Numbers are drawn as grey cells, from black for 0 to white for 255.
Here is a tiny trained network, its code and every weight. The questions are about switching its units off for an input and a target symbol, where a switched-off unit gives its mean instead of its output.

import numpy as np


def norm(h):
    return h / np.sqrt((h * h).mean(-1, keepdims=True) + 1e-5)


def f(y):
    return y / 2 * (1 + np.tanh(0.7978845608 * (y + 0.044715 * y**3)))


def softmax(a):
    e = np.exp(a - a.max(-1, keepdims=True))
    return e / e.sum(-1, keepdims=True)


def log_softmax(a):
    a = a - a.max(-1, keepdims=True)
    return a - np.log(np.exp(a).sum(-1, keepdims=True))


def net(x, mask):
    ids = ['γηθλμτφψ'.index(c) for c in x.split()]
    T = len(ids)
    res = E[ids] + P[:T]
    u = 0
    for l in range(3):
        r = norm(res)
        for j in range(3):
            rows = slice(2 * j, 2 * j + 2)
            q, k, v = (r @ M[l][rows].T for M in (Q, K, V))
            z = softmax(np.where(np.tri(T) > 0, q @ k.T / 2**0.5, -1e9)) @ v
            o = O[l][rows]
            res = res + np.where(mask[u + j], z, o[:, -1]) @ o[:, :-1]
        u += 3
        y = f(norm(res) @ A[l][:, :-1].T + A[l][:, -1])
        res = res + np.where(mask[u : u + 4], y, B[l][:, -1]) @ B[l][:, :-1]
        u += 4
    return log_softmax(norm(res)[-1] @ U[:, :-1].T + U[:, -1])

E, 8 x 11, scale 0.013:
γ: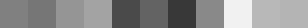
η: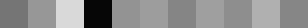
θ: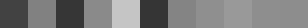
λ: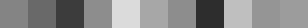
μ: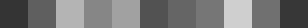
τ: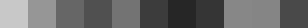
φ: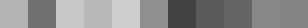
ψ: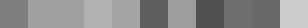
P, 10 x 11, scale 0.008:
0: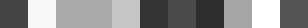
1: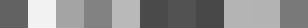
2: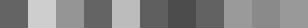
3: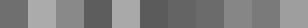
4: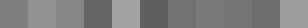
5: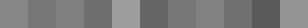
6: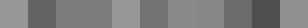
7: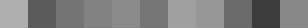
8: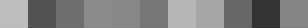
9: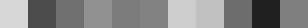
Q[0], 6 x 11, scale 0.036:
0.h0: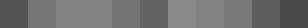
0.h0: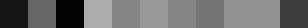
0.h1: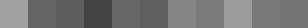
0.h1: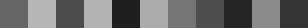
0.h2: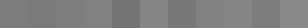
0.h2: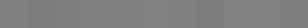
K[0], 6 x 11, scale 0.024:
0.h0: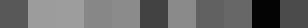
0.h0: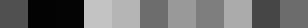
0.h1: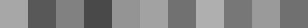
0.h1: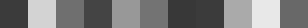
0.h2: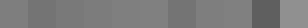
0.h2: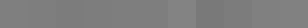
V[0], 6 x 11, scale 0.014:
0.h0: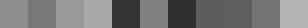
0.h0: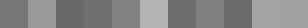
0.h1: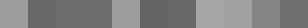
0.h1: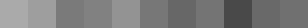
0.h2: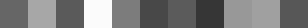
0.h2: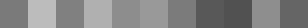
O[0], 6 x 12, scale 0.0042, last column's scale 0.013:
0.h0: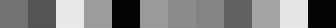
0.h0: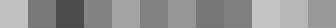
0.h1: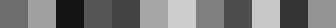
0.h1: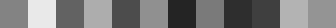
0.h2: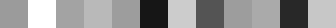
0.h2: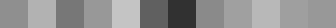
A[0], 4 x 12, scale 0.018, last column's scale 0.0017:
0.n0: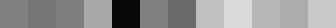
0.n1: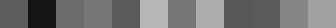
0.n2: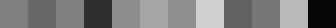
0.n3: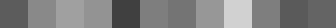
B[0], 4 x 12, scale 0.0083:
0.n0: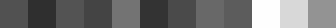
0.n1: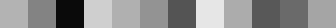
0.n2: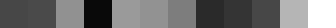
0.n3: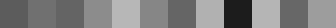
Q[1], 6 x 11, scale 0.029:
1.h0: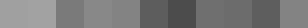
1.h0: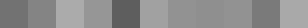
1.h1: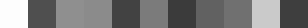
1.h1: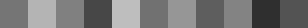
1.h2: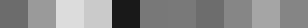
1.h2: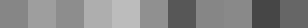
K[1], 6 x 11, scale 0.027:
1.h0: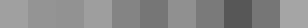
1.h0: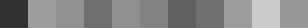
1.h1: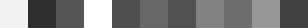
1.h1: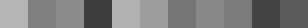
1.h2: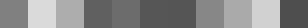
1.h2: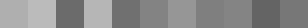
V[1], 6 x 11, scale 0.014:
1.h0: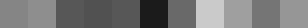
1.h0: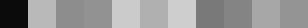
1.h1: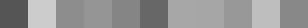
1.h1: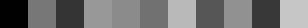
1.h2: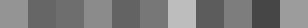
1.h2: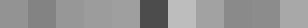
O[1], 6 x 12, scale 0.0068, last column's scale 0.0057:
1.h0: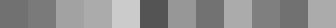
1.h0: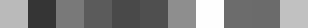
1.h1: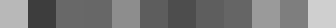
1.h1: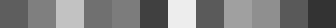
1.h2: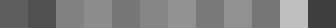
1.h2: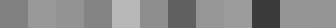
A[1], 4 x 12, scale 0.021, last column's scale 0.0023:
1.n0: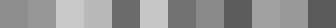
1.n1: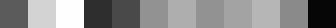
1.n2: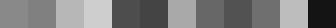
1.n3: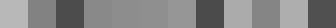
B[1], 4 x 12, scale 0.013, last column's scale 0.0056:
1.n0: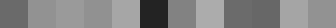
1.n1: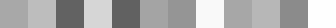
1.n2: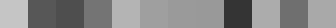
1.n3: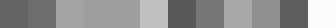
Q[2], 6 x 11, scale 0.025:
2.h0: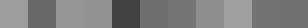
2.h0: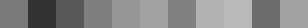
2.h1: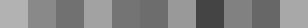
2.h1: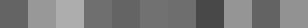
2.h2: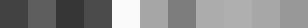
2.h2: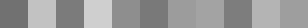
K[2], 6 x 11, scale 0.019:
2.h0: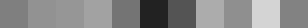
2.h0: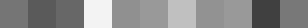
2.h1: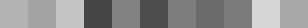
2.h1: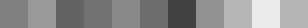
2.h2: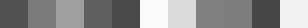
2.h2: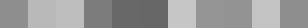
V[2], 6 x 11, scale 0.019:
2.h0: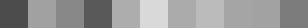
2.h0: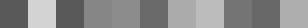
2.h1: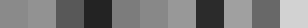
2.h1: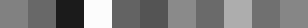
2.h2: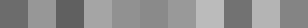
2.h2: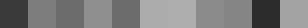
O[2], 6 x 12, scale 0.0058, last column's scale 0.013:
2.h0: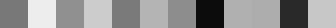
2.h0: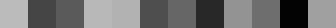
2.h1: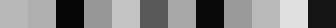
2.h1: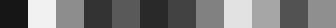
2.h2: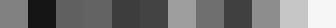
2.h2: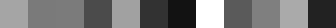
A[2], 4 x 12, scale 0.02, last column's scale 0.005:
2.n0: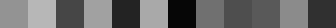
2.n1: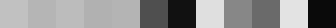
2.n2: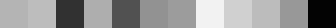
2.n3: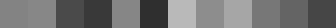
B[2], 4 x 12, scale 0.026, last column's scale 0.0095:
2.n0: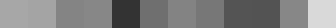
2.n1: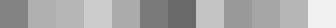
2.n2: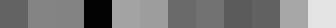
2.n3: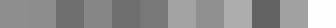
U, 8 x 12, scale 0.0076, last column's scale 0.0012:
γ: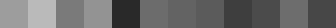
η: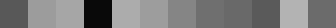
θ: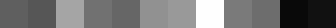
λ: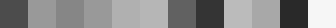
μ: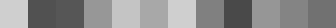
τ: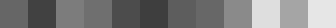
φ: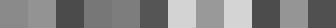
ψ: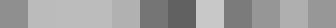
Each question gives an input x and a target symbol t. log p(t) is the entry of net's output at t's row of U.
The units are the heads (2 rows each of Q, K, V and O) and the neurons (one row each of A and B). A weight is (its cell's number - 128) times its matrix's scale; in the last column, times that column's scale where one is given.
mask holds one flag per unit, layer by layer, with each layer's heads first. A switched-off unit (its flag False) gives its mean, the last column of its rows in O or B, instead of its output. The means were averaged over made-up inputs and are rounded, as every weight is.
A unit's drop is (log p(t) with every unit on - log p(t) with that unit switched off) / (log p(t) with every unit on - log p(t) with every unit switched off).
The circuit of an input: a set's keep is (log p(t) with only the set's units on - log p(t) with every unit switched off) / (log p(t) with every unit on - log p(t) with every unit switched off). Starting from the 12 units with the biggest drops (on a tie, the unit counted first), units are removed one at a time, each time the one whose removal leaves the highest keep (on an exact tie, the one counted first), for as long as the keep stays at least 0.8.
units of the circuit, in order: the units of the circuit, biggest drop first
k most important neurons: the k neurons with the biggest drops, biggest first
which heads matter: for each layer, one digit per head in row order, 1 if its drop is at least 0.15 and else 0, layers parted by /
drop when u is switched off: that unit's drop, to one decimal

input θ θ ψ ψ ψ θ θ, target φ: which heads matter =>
000 / 000 / 001
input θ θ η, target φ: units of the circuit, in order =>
[1.h0, 2.h0, 2.n3]
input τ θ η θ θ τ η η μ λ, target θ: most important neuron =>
[1.n3]
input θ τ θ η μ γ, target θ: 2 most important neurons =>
[0.n3, 0.n2]
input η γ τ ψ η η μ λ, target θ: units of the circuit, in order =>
[0.h0, 2.h1]
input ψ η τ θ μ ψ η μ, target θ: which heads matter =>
101 / 010 / 010
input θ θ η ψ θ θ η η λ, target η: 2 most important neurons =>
[2.n2, 1.n3]
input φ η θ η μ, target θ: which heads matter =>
000 / 000 / 010
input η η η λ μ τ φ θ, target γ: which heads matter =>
010 / 100 / 001
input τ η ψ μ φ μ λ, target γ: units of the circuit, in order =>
[2.n0, 0.h1]
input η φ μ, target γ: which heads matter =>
000 / 010 / 001
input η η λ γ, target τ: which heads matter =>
001 / 010 / 000
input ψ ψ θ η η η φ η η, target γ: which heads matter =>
011 / 100 / 001
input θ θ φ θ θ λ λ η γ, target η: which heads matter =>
000 / 000 / 100
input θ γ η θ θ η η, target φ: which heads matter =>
101 / 011 / 101
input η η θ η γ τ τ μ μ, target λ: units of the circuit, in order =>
[1.h0]
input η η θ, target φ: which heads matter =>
000 / 000 / 000
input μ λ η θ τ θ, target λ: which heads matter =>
000 / 010 / 000
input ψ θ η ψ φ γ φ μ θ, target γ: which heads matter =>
000 / 110 / 000
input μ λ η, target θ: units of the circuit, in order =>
[2.h1, 0.h0, 2.n2]
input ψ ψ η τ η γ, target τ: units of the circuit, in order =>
[0.n0]
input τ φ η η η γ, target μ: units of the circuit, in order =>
[2.h1, 0.h2]
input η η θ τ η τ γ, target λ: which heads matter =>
001 / 100 / 100
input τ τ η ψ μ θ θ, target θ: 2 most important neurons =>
[0.n2, 0.n3]
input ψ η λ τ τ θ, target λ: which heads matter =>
000 / 110 / 000
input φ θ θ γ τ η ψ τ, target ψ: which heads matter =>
001 / 011 / 100
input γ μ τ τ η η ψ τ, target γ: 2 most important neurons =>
[0.n2, 1.n2]
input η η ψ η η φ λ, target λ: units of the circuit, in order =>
[1.n3]
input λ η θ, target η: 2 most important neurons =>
[0.n2, 1.n3]
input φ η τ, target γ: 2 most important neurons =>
[0.n2, 2.n0]
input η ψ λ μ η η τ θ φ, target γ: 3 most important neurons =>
[1.n1, 0.n2, 2.n0]
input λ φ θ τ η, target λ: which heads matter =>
001 / 010 / 000
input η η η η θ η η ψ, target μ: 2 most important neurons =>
[0.n2, 0.n1]
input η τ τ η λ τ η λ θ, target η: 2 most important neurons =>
[1.n3, 2.n2]
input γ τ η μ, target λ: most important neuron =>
[0.n2]
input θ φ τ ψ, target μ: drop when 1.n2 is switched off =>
0.4
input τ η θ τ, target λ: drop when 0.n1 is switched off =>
0.0
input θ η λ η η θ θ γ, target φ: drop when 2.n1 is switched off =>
0.1
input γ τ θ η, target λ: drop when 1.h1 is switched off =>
0.9
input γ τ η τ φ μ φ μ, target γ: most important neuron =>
[2.n0]
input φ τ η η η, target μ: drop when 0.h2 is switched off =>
1.0
